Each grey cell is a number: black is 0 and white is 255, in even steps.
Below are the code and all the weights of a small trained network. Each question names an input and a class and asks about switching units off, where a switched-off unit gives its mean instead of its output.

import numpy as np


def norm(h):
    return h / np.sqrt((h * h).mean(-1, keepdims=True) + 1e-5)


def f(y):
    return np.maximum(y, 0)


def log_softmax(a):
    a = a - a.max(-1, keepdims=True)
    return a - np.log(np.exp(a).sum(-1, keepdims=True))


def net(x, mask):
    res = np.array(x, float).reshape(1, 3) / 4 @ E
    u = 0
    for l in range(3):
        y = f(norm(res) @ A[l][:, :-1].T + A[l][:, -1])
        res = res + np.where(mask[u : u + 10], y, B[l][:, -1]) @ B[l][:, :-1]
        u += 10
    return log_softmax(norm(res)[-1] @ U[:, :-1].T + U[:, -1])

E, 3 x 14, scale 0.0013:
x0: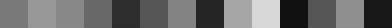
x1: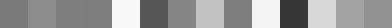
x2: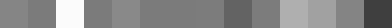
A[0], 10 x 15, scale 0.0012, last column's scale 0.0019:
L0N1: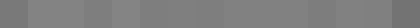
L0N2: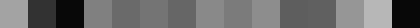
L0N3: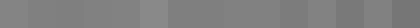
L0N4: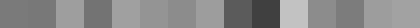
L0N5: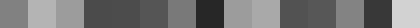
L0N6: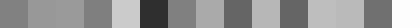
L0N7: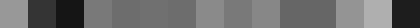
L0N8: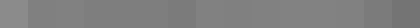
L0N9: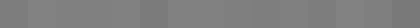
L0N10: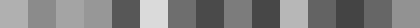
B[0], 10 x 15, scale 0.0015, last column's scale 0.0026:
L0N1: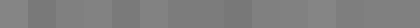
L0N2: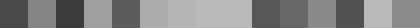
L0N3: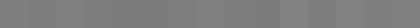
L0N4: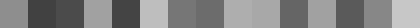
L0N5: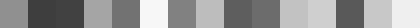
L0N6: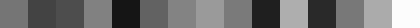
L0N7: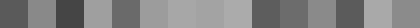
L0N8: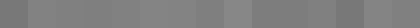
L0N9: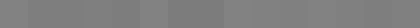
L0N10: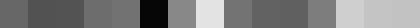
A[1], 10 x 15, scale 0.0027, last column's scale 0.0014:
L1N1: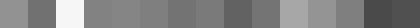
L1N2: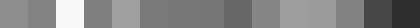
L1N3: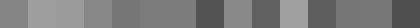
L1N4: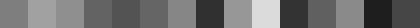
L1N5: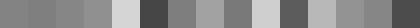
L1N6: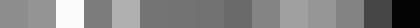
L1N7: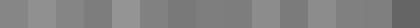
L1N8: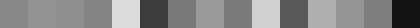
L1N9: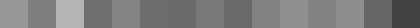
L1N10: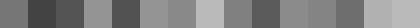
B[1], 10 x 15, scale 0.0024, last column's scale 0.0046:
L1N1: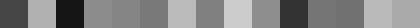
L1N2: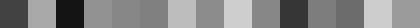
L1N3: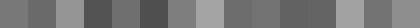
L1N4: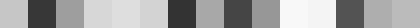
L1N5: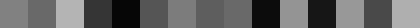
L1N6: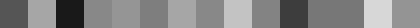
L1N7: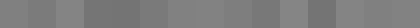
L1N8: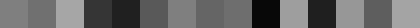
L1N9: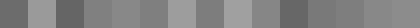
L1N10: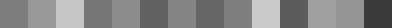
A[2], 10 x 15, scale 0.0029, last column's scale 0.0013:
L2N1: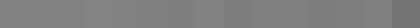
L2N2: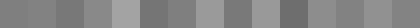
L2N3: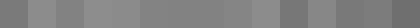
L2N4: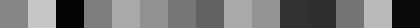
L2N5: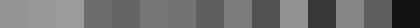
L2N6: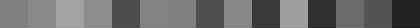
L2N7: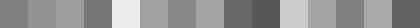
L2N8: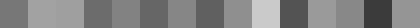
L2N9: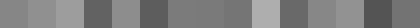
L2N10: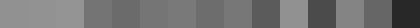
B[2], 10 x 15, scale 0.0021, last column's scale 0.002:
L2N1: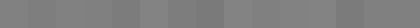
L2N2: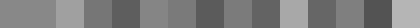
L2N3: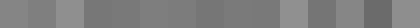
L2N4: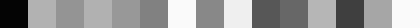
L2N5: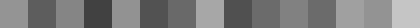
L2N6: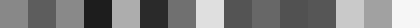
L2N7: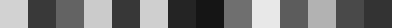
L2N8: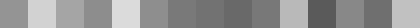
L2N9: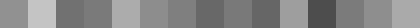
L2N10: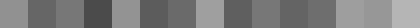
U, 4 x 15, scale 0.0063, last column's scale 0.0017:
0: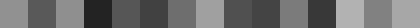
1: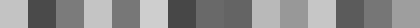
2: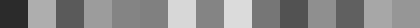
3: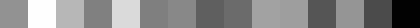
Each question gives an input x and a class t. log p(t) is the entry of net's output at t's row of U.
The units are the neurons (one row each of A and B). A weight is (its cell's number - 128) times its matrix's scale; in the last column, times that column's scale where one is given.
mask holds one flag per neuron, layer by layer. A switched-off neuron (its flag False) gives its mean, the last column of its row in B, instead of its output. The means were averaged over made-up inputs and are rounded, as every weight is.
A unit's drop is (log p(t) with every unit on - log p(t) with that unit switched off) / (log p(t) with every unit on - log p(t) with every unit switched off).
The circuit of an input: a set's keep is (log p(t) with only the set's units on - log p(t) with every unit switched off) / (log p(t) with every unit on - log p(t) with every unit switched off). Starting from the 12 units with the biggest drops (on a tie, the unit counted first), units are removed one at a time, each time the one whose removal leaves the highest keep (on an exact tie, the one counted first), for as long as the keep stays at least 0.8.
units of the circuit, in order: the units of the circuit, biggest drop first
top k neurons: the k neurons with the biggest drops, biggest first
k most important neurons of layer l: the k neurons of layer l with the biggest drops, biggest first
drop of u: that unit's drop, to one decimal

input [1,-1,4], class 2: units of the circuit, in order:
(L1N1)
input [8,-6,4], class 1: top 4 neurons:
(L1N4, L0N6, L1N5, L1N8)
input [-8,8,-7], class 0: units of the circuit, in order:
(L1N5, L1N8)
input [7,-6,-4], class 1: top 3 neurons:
(L1N4, L0N6, L1N5)
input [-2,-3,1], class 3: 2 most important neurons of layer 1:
(L1N10, L1N5)
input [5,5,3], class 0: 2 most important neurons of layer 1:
(L1N5, L1N8)
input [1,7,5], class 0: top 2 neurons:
(L1N5, L1N8)
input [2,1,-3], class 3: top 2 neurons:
(L1N10, L2N8)
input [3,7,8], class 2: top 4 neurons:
(L1N2, L1N6, L1N1, L0N10)
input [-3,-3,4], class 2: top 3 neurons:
(L1N4, L0N6, L0N5)
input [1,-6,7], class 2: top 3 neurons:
(L1N1, L0N6, L1N2)
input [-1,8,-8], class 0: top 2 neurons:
(L1N5, L1N8)
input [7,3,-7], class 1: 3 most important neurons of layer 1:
(L1N4, L1N1, L1N2)
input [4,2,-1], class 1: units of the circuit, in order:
(L1N4)
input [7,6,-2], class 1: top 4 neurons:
(L1N4, L0N6, L0N10, L2N6)
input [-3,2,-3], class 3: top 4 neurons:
(L1N10, L1N4, L0N5, L1N1)
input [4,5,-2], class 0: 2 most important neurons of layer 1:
(L1N5, L1N8)
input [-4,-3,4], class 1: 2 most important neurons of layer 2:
(L2N4, L2N7)
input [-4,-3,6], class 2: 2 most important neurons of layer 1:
(L1N1, L1N4)
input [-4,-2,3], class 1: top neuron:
(L1N5)
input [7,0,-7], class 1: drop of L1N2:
0.1
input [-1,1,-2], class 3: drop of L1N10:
0.8
